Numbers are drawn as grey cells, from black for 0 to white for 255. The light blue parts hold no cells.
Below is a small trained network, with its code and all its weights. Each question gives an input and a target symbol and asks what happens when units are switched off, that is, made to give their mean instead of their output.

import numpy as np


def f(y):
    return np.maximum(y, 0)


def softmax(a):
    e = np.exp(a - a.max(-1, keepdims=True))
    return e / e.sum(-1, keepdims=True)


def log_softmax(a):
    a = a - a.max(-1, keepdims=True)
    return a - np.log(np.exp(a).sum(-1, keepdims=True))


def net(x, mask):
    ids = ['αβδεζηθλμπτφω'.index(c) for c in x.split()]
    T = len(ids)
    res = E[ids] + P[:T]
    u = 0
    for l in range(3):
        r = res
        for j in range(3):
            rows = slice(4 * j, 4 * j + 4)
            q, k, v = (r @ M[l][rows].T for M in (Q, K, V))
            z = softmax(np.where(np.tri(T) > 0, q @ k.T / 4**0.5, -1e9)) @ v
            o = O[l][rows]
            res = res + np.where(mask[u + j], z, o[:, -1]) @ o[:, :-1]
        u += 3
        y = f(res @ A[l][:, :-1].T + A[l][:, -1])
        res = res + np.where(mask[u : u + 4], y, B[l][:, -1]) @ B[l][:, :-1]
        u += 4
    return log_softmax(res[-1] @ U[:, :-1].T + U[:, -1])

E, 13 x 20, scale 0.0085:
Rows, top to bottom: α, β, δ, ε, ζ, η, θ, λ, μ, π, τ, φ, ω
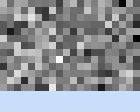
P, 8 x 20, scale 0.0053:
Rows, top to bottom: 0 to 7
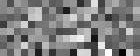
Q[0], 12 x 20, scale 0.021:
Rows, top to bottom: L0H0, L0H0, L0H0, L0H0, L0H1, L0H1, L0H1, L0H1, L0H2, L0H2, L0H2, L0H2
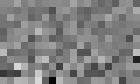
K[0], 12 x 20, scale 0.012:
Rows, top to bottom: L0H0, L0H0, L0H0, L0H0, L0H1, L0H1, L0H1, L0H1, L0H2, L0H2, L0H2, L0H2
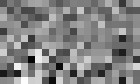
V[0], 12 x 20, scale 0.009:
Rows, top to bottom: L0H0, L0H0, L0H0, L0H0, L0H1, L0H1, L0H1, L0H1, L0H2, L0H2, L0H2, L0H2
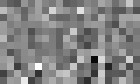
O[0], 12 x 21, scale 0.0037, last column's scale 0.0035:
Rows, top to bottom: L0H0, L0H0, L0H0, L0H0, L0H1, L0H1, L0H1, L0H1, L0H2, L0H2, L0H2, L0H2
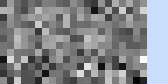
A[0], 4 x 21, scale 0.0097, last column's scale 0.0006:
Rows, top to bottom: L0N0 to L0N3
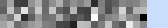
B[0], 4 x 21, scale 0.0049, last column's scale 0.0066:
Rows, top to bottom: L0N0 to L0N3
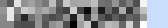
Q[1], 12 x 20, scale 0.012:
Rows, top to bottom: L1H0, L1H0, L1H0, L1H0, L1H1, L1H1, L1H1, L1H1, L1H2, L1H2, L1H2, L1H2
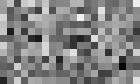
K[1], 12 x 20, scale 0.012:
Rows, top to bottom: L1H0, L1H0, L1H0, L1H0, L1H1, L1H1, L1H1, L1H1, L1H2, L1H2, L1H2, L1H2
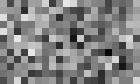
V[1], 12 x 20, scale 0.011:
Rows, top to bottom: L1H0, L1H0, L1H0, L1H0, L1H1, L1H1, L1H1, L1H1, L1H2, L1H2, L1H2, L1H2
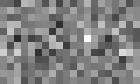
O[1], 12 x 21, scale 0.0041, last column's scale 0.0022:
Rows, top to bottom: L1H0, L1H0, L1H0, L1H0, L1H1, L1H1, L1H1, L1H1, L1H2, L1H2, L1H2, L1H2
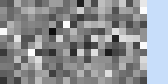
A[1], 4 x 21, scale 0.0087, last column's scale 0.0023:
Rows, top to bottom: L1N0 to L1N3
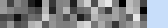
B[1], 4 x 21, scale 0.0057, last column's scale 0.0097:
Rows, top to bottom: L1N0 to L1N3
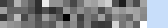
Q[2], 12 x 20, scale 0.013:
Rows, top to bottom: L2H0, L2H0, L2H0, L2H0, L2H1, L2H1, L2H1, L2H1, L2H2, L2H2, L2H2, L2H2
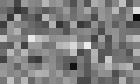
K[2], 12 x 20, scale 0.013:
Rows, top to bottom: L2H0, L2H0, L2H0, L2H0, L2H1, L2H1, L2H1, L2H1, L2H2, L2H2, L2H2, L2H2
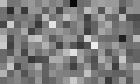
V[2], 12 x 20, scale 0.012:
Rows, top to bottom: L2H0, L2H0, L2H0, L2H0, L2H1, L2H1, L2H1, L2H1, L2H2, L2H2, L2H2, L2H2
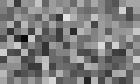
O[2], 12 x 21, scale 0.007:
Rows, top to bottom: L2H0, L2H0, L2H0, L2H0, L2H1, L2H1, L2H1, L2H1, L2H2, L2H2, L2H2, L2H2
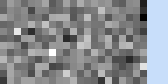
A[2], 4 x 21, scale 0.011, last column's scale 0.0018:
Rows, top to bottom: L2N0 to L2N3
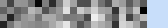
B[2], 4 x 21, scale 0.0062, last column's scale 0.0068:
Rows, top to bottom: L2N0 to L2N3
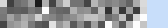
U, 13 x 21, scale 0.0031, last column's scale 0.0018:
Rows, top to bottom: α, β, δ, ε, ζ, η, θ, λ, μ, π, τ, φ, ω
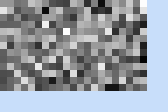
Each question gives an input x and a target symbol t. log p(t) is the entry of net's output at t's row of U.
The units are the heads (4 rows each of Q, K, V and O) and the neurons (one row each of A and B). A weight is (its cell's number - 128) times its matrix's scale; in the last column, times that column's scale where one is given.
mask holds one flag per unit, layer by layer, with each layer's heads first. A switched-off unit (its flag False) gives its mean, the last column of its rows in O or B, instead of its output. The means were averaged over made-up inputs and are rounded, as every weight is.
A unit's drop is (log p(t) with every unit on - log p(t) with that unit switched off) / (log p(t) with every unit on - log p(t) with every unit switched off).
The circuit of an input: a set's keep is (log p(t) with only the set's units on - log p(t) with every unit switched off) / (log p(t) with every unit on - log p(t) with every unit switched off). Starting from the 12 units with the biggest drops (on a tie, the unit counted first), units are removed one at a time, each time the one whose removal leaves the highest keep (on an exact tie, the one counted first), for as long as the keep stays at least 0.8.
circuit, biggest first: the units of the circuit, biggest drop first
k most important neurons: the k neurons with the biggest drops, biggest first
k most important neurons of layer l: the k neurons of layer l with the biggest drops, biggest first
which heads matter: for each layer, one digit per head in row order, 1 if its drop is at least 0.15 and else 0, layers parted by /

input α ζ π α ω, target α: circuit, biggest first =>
(L0N1, L0H2, L2H0)
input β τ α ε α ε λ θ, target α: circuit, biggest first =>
(L0H2, L0N1, L2H0, L0N3)
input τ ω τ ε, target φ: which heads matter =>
000 / 000 / 010
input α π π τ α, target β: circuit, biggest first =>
(L0H2, L0N3, L1H2, L2H0)
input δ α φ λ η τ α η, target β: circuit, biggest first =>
(L0H2, L1H2, L0N3, L1N3)
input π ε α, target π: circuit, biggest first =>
(L2H2, L0H2, L1H2, L1H1)
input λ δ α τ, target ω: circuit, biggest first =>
(L0H2, L1H1)
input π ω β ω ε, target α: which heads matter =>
001 / 000 / 100
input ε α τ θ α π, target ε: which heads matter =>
000 / 000 / 010
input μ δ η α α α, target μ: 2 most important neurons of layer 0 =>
(L0N0, L0N3)
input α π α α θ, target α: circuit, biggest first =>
(L0N1, L0H2, L2H0, L0N3)
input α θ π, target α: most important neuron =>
(L1N0)
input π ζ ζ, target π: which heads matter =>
001 / 001 / 001
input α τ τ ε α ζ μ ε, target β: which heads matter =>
001 / 001 / 000
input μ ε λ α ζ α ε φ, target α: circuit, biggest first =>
(L0H2, L2H0, L0N1, L0N3)
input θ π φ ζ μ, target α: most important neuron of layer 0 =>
(L0N1)
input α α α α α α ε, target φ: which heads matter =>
001 / 000 / 010
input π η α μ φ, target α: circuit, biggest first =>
(L0N1, L0H2, L2H0, L0N3)
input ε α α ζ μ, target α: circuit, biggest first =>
(L0H2, L0N1, L2H0)
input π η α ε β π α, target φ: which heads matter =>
001 / 000 / 110
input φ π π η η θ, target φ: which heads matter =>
000 / 100 / 010
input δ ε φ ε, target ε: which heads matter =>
001 / 000 / 010
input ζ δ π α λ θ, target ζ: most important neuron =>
(L1N2)
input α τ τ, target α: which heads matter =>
011 / 000 / 001
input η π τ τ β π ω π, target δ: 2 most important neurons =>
(L1N0, L0N3)
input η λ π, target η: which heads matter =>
001 / 000 / 010
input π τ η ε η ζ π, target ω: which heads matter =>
001 / 010 / 000
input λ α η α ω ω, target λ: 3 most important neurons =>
(L2N3, L0N3, L1N3)
